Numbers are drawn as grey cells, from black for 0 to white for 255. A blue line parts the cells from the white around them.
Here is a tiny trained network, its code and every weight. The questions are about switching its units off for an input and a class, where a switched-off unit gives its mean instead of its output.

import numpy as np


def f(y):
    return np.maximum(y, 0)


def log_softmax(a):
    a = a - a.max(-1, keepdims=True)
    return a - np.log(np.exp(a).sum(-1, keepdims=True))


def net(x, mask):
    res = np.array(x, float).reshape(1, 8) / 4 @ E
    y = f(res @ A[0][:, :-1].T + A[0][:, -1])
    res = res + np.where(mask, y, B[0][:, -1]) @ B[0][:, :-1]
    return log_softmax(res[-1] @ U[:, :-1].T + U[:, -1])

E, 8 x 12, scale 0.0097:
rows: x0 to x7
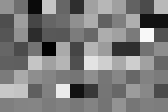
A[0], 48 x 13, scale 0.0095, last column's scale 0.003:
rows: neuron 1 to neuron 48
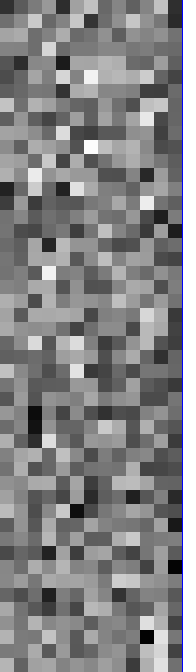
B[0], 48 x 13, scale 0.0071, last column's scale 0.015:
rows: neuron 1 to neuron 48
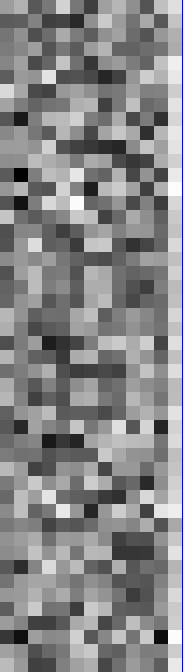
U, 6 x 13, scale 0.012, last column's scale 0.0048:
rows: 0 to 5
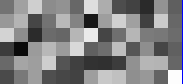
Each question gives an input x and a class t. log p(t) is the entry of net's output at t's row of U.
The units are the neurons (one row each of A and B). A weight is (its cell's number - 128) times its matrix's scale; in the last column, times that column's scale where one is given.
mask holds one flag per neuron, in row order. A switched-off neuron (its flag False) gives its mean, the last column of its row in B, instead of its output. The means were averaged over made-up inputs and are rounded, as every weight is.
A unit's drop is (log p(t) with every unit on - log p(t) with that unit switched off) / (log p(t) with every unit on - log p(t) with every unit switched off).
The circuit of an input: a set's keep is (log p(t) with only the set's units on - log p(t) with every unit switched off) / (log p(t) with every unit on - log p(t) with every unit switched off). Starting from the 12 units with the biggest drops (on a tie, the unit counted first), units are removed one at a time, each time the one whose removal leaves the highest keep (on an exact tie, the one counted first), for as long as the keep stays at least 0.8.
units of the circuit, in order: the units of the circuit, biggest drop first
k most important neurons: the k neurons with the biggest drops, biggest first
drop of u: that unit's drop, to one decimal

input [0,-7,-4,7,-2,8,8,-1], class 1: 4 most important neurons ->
neuron 37; neuron 10; neuron 3; neuron 35
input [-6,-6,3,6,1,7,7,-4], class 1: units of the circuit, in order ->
neuron 10
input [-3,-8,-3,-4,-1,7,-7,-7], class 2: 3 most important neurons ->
neuron 48; neuron 45; neuron 23
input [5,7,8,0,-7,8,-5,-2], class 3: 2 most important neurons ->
neuron 31; neuron 15
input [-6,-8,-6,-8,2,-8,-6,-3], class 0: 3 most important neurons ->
neuron 35; neuron 21; neuron 12
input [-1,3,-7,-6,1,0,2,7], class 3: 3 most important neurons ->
neuron 13; neuron 46; neuron 41
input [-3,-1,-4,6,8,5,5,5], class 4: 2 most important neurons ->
neuron 6; neuron 11
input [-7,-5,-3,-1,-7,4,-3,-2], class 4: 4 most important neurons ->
neuron 27; neuron 36; neuron 32; neuron 46
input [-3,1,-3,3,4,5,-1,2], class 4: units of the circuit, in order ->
neuron 6; neuron 11
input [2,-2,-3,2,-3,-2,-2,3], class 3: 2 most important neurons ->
neuron 11; neuron 6
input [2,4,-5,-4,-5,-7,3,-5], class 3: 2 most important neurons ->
neuron 46; neuron 11
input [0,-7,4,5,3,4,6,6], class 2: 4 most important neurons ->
neuron 47; neuron 14; neuron 45; neuron 8
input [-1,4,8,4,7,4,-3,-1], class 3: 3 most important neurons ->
neuron 15; neuron 9; neuron 31
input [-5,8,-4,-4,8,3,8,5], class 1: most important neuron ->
neuron 37
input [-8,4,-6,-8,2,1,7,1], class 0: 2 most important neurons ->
neuron 35; neuron 39
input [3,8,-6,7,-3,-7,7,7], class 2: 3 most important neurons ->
neuron 34; neuron 16; neuron 29
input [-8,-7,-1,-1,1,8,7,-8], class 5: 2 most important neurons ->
neuron 25; neuron 2
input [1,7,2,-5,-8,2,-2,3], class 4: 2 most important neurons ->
neuron 36; neuron 30
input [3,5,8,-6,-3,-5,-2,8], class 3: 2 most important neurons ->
neuron 31; neuron 15
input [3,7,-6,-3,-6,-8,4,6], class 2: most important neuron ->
neuron 34
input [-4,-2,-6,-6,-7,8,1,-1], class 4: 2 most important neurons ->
neuron 27; neuron 36
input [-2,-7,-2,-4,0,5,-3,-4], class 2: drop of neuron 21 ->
0.0
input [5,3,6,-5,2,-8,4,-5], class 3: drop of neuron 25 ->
0.1
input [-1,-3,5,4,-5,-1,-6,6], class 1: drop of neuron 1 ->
0.1
